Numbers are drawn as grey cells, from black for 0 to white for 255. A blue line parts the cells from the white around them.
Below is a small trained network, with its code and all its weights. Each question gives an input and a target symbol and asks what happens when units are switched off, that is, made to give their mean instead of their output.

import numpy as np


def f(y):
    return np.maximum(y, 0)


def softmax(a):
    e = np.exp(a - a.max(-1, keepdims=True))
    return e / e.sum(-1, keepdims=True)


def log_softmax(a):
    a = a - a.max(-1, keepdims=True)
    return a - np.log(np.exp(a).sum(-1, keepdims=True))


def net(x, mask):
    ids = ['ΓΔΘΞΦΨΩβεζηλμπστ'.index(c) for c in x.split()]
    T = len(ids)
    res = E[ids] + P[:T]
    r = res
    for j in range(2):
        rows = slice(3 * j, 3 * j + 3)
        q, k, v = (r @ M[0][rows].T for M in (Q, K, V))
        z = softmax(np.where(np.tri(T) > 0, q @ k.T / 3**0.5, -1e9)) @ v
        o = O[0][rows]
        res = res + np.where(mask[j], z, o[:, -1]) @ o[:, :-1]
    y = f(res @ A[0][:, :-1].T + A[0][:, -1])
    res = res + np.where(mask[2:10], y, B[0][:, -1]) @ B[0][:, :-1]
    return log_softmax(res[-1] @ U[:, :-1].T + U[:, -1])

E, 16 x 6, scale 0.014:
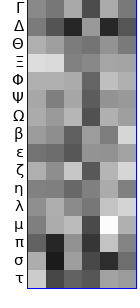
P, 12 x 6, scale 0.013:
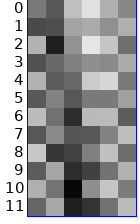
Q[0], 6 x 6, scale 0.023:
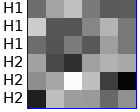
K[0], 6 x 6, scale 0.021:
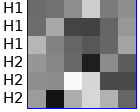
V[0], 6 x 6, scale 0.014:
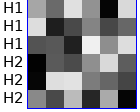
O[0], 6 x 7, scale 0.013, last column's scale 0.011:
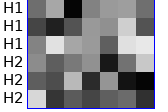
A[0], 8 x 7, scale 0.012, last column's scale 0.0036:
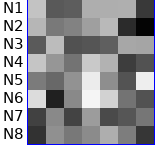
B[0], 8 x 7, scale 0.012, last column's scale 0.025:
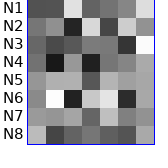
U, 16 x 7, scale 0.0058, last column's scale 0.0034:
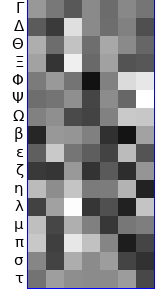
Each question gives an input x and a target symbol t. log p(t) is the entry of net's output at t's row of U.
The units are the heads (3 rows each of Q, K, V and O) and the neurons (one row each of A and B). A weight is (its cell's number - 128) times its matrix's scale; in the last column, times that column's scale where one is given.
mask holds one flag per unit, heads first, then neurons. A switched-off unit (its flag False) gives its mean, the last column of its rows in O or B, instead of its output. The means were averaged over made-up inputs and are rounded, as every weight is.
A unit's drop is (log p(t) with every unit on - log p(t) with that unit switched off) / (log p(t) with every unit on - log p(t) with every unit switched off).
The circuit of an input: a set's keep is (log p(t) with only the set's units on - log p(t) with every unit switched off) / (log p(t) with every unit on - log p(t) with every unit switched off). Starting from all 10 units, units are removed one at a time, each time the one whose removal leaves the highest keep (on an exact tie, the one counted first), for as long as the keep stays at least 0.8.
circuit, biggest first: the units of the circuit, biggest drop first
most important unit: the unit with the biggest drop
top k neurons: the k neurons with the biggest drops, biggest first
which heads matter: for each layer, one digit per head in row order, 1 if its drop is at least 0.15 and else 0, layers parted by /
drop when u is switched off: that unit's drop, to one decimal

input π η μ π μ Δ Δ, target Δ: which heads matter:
10
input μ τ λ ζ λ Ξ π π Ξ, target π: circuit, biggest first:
(N6; H1)
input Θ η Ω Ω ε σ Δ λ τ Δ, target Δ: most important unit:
N1
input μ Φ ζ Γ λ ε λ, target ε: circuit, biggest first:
(H1; H2)
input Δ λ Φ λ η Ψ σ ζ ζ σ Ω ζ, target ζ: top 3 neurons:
(N3; N8; N6)
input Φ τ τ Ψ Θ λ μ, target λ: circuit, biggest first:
(H1; H2)
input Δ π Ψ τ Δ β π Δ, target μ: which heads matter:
01
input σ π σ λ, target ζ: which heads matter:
10
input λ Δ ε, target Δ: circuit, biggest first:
(H1; N1)
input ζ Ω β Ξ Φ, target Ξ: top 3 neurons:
(N4; N8; N6)
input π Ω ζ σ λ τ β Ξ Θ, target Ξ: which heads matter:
01
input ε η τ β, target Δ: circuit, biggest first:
(N1; H2)
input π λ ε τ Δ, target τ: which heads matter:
11
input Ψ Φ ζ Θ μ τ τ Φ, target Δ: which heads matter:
01
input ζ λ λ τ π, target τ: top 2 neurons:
(N6; N4)
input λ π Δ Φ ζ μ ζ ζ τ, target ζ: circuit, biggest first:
(H1; N4)
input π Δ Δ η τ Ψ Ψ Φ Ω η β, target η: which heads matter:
10
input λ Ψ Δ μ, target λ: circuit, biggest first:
(H2)
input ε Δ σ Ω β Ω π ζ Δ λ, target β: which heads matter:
01
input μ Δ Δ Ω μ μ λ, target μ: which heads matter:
11
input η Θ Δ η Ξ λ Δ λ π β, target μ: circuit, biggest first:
(H2)
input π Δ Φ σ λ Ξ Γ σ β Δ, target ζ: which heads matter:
10
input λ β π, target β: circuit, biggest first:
(H1; N3; H2)
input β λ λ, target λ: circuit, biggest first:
(H1; H2)
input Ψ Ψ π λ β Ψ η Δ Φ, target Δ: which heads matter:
10
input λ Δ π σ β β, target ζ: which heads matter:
10
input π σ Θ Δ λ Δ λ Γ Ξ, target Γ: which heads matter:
11
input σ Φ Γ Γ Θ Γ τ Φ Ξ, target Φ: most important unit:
N4
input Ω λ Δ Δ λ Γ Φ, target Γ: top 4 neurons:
(N2; N6; N1; N3)
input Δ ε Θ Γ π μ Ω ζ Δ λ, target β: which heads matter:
01
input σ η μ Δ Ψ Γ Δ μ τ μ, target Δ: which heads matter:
00
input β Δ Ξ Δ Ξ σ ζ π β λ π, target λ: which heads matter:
11
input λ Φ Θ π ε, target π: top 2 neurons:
(N6; N2)
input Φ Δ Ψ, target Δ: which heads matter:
10
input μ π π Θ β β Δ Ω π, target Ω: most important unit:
N2
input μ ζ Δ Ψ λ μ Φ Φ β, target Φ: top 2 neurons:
(N3; N4)
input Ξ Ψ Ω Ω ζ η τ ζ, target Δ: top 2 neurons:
(N1; N3)
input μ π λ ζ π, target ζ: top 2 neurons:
(N4; N6)
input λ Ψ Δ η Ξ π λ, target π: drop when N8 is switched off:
-0.1
